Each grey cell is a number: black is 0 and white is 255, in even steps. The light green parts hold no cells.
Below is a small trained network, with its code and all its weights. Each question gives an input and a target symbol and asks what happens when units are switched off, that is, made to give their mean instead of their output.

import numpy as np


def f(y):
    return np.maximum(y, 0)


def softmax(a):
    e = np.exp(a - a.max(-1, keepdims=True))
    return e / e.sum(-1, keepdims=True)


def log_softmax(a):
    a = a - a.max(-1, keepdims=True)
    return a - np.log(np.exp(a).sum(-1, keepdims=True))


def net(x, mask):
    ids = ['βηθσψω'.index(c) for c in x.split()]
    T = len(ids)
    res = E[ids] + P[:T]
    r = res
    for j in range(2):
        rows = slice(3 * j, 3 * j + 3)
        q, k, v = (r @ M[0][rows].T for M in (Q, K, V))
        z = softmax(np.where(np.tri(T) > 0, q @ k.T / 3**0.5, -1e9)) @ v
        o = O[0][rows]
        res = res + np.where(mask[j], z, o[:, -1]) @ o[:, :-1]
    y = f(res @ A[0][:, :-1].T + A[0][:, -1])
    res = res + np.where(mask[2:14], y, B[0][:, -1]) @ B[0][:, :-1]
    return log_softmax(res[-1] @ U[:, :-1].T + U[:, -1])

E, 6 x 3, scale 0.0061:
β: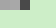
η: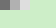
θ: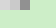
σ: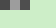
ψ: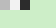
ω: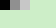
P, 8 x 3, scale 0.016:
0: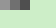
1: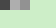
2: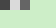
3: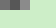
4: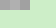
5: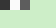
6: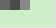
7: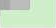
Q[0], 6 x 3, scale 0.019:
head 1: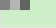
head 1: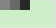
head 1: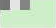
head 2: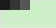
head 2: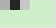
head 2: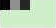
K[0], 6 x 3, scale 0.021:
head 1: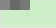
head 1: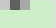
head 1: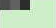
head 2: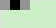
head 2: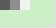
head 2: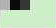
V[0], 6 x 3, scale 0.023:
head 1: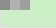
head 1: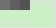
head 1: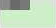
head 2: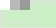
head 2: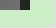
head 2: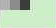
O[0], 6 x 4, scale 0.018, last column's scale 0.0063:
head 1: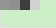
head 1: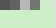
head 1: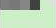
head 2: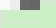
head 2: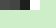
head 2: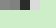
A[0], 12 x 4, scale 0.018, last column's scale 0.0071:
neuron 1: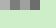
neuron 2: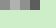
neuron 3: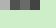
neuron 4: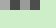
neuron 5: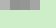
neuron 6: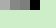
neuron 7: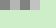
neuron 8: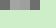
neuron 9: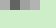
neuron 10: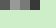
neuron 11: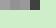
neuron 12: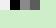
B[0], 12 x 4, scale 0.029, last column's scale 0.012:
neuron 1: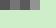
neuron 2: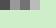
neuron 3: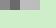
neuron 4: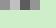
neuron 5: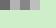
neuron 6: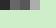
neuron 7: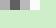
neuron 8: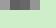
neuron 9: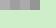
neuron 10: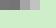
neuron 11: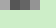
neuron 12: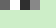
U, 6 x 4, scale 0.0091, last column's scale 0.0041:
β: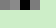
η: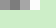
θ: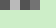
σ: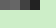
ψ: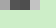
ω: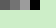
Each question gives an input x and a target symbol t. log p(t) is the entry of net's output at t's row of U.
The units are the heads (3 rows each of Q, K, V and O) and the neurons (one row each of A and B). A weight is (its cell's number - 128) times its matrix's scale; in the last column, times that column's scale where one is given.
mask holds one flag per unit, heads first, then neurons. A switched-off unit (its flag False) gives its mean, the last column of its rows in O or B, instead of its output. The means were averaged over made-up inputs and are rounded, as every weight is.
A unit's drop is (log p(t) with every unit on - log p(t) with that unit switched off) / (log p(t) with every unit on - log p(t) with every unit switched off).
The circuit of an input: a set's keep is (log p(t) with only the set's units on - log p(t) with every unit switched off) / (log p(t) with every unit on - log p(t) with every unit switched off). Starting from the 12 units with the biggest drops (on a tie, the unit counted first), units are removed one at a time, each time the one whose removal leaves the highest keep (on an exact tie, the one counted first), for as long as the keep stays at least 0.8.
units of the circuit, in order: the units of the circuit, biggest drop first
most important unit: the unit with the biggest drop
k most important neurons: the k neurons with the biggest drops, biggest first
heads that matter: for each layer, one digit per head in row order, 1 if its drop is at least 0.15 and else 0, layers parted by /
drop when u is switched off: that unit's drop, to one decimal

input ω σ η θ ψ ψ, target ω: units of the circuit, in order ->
[head 2; neuron 10]
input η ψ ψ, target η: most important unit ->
neuron 7
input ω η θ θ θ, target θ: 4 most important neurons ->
[neuron 5; neuron 2; neuron 6; neuron 1]
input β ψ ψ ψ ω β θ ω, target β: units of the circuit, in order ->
[neuron 7; head 2]
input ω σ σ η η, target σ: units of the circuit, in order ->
[head 2; neuron 7]
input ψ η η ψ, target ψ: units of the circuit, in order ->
[neuron 3; head 2; neuron 5]
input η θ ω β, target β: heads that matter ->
00
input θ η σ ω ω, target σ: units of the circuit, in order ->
[neuron 7; head 2]
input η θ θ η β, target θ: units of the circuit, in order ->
[head 2; neuron 5]
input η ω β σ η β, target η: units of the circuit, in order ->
[head 2; neuron 7]
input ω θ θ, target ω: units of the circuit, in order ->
[head 2; head 1]
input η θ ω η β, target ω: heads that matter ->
01
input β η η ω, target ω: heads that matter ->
01
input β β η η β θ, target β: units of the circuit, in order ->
[head 2]
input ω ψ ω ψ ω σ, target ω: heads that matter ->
10
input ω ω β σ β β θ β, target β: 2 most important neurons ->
[neuron 7; neuron 10]
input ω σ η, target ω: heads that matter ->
11
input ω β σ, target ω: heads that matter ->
11
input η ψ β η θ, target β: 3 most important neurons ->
[neuron 7; neuron 10; neuron 9]
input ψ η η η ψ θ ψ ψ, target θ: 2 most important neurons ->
[neuron 5; neuron 2]
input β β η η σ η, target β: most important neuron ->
[neuron 3]
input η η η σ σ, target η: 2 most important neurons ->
[neuron 9; neuron 6]
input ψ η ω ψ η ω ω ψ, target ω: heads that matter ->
01
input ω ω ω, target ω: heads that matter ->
01
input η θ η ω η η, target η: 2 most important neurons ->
[neuron 7; neuron 6]
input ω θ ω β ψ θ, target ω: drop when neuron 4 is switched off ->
0.1
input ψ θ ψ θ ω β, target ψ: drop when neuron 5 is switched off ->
0.1
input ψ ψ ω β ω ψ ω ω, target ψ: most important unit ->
head 1
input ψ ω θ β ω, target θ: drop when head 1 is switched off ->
0.2
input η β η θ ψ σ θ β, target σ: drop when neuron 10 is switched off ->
0.0
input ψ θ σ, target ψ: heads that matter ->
01
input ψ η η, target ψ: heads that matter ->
01
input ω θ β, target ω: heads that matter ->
11
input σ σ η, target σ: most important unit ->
head 2
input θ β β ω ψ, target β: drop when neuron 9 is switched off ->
0.1
